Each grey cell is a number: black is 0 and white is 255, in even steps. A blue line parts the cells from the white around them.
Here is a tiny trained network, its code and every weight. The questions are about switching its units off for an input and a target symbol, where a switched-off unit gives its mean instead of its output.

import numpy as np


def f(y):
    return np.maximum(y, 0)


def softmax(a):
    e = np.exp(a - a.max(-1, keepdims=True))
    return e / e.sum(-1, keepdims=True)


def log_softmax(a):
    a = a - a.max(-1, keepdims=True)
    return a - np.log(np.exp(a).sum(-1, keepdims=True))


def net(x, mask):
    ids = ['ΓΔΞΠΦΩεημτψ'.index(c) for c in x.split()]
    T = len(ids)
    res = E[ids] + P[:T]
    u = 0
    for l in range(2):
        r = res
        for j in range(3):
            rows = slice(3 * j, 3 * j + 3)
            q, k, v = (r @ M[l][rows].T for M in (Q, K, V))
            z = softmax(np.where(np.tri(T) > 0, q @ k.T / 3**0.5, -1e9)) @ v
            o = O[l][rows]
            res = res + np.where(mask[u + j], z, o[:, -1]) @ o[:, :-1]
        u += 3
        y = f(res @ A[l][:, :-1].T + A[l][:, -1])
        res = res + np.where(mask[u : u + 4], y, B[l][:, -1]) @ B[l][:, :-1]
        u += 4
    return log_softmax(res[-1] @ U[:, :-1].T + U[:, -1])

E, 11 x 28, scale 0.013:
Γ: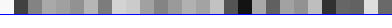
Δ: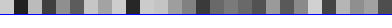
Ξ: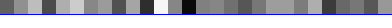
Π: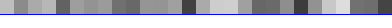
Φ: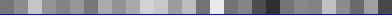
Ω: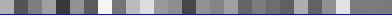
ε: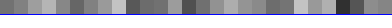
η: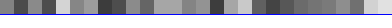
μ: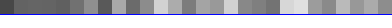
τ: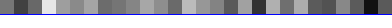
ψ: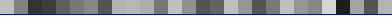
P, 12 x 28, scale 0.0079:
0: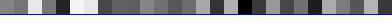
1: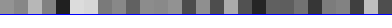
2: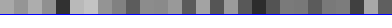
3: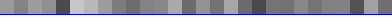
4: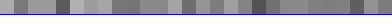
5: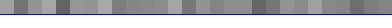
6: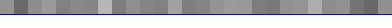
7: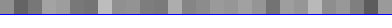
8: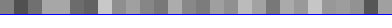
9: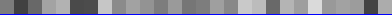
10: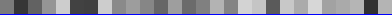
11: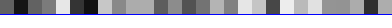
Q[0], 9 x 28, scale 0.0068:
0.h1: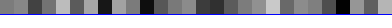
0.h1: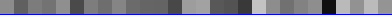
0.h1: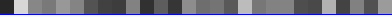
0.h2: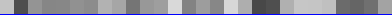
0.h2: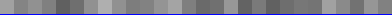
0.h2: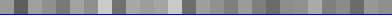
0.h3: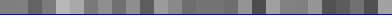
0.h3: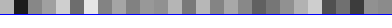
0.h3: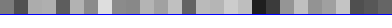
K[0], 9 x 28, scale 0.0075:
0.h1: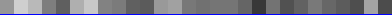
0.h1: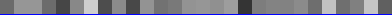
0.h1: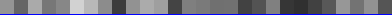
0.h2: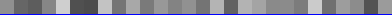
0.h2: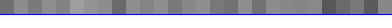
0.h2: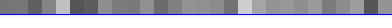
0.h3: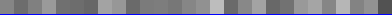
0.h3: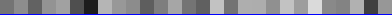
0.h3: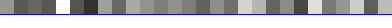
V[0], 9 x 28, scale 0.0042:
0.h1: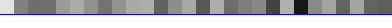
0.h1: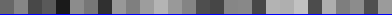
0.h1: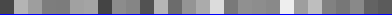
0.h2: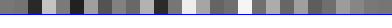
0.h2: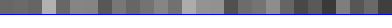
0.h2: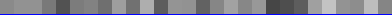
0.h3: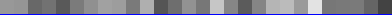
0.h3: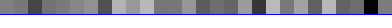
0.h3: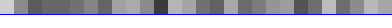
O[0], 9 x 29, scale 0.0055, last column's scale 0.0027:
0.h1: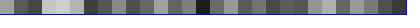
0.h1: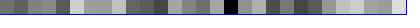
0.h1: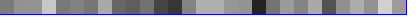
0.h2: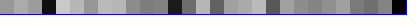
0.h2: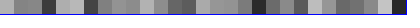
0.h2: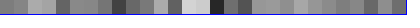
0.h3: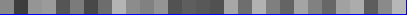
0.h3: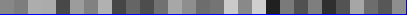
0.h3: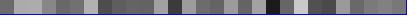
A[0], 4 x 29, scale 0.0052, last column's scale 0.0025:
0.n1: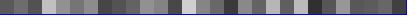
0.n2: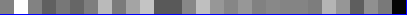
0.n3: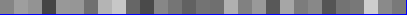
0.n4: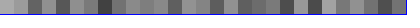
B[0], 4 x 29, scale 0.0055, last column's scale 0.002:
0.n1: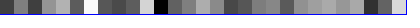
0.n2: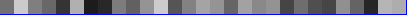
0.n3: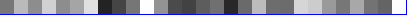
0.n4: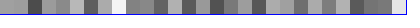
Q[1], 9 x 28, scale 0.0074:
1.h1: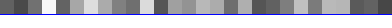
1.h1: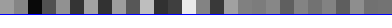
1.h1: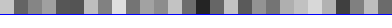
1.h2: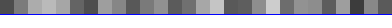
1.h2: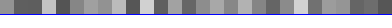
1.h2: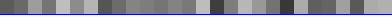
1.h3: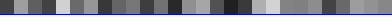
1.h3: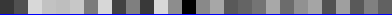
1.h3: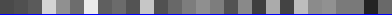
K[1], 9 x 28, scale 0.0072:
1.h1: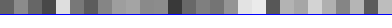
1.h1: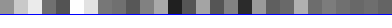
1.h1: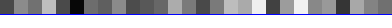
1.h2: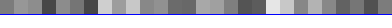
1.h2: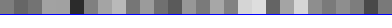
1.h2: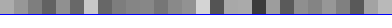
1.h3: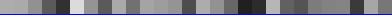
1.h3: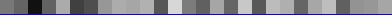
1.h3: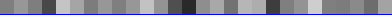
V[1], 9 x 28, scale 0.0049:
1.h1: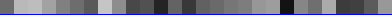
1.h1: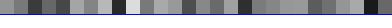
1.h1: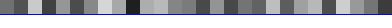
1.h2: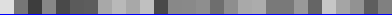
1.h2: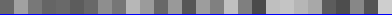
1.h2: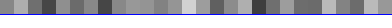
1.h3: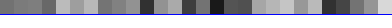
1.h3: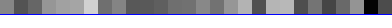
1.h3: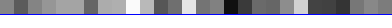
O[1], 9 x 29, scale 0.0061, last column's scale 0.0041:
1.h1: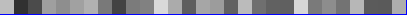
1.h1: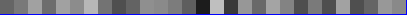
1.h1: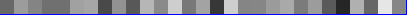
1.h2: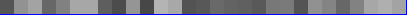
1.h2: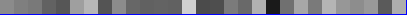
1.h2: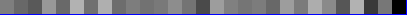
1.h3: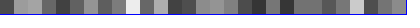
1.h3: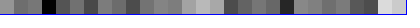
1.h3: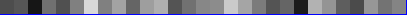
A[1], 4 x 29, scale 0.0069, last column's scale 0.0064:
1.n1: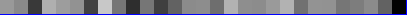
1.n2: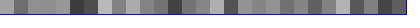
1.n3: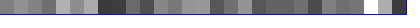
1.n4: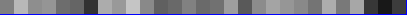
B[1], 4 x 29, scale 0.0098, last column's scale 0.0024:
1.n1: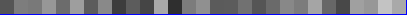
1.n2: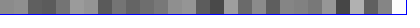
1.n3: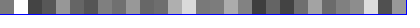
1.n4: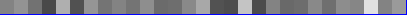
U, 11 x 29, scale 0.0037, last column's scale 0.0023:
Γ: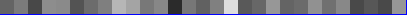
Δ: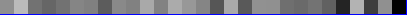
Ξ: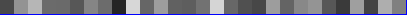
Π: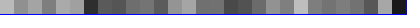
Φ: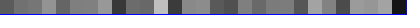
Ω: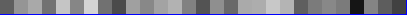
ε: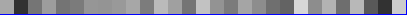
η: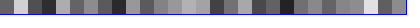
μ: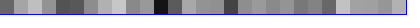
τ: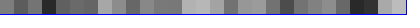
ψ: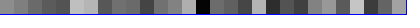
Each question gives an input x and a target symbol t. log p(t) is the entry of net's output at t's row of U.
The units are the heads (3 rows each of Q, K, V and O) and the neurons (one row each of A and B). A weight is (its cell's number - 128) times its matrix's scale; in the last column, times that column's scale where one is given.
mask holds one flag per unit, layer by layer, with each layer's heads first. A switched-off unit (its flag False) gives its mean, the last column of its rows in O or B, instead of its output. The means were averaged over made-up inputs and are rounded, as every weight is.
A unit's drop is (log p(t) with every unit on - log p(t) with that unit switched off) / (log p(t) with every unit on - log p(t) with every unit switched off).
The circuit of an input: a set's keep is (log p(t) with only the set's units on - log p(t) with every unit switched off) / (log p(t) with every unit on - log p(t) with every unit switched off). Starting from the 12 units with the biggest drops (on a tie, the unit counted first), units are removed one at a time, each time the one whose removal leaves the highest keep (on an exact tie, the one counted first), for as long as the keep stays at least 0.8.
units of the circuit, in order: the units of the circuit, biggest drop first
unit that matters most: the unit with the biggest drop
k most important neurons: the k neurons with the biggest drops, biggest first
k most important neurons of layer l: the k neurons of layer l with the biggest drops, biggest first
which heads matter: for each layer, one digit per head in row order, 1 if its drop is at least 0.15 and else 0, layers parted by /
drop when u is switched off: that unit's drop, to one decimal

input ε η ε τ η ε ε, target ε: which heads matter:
000 / 100
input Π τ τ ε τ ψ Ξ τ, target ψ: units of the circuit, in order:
[0.h2, 1.n2, 1.h1]
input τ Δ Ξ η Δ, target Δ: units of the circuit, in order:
[1.h1, 0.h3, 0.h1]
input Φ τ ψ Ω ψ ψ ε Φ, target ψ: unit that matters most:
1.n2
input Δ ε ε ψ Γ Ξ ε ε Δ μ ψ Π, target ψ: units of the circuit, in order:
[1.n2, 1.h1]
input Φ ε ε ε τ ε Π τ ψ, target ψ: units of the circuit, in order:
[0.h3, 1.h2]
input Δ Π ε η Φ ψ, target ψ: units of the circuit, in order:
[0.h3, 0.h1]
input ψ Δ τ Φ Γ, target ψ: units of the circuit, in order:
[1.h1, 1.n2]
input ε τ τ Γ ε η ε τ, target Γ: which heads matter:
010 / 101
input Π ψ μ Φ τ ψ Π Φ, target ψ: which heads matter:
000 / 100
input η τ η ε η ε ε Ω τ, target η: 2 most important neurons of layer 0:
[0.n1, 0.n3]
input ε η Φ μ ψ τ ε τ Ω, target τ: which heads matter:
000 / 001
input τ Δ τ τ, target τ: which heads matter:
011 / 001
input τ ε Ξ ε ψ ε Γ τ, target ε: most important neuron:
[0.n1]
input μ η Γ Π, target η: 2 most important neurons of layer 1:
[1.n4, 1.n2]
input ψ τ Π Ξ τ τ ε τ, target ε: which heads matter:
010 / 100
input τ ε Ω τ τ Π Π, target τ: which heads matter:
000 / 001
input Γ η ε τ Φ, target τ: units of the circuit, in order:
[1.h3, 0.n1]
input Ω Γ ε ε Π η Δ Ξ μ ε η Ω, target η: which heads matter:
000 / 101
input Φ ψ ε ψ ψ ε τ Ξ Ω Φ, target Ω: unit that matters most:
0.h2
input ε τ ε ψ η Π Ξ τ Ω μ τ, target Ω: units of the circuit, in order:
[0.h2, 1.h1, 1.h3]
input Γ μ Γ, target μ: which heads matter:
100 / 100
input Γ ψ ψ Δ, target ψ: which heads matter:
001 / 100
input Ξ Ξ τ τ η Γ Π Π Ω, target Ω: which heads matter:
000 / 101
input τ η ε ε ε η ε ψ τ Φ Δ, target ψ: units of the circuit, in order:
[1.n2, 1.h1, 0.h3]
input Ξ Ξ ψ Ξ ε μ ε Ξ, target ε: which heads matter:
011 / 110
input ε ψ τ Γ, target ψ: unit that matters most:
1.h1
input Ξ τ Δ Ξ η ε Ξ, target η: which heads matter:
001 / 111
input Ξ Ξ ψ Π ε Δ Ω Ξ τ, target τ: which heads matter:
010 / 001
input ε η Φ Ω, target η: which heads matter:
001 / 101
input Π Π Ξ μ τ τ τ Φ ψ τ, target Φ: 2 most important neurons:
[1.n1, 0.n1]
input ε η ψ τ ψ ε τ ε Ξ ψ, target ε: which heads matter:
010 / 100
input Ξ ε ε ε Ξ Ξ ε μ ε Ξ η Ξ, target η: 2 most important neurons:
[1.n4, 1.n2]
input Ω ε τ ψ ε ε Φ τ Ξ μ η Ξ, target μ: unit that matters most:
1.h1
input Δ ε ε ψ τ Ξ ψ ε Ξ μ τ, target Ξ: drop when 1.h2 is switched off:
0.1
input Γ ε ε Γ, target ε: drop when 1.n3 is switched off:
0.0
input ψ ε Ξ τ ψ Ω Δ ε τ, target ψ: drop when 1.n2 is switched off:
0.9
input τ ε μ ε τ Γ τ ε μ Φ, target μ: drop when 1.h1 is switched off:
0.6
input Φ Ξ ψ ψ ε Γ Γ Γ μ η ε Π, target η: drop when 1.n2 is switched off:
0.1
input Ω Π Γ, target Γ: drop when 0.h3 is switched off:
0.1
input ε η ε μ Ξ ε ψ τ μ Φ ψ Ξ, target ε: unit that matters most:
0.h3
